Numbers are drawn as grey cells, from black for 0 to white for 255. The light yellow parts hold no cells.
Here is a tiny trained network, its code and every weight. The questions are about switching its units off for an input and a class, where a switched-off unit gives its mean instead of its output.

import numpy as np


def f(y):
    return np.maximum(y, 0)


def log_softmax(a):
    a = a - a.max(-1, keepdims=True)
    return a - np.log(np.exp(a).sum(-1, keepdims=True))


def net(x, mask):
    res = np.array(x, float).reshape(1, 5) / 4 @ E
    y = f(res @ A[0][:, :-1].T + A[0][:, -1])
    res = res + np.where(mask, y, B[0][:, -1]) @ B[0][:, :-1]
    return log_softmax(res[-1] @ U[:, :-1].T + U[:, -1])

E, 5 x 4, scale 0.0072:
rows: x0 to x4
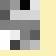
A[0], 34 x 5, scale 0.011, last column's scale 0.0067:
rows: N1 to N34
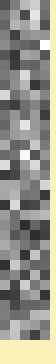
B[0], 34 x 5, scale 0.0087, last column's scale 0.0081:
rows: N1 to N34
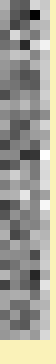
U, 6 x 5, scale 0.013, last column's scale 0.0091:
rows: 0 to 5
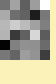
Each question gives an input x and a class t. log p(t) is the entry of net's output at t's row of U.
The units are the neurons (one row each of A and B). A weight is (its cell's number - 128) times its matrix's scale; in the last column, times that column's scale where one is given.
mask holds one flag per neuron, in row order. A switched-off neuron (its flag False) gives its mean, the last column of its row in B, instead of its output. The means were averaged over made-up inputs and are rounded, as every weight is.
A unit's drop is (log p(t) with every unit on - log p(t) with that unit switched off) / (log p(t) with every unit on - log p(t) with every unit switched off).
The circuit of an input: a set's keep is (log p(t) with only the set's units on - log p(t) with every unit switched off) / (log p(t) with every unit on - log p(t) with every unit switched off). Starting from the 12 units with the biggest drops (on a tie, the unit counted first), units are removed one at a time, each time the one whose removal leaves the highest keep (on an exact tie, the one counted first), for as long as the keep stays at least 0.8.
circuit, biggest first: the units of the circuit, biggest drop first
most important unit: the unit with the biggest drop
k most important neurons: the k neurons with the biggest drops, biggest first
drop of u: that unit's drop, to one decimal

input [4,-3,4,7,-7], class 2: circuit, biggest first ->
[N34; N20]
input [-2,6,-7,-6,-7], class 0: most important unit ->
N1
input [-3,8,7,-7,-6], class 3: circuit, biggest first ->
[N1; N13]
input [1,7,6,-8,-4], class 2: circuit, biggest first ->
[N18; N30]
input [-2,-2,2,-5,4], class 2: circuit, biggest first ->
[N6; N18; N4]
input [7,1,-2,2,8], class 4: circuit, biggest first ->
[N17; N15]
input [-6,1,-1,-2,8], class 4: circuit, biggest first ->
[N17; N29]
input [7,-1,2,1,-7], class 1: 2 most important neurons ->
[N2; N28]
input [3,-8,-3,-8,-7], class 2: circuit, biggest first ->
[N18; N11; N30]
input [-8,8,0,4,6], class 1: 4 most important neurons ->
[N16; N29; N8; N5]
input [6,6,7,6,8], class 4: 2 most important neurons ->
[N17; N10]
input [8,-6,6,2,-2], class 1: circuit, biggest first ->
[N2; N28]
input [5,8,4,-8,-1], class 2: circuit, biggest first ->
[N18; N30]
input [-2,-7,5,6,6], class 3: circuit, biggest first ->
[N24]
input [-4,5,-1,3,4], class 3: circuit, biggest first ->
[N13; N18]
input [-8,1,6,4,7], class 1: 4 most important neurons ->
[N16; N8; N21; N29]
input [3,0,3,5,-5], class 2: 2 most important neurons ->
[N29; N34]
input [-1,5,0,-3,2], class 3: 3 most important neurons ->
[N1; N13; N3]
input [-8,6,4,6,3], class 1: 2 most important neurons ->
[N16; N8]
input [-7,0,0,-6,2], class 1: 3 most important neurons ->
[N16; N29; N8]
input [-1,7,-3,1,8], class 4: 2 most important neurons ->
[N17; N10]
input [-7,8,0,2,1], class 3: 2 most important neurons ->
[N13; N1]
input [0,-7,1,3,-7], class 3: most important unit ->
N24
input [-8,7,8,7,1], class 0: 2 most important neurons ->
[N2; N19]
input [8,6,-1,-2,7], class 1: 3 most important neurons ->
[N2; N28; N26]
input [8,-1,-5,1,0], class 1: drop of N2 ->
0.1
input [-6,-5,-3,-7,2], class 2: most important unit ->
N6
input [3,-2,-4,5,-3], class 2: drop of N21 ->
-0.1
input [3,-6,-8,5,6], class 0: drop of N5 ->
0.1
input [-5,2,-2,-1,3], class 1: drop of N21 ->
0.2
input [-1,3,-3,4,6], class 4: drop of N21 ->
0.0
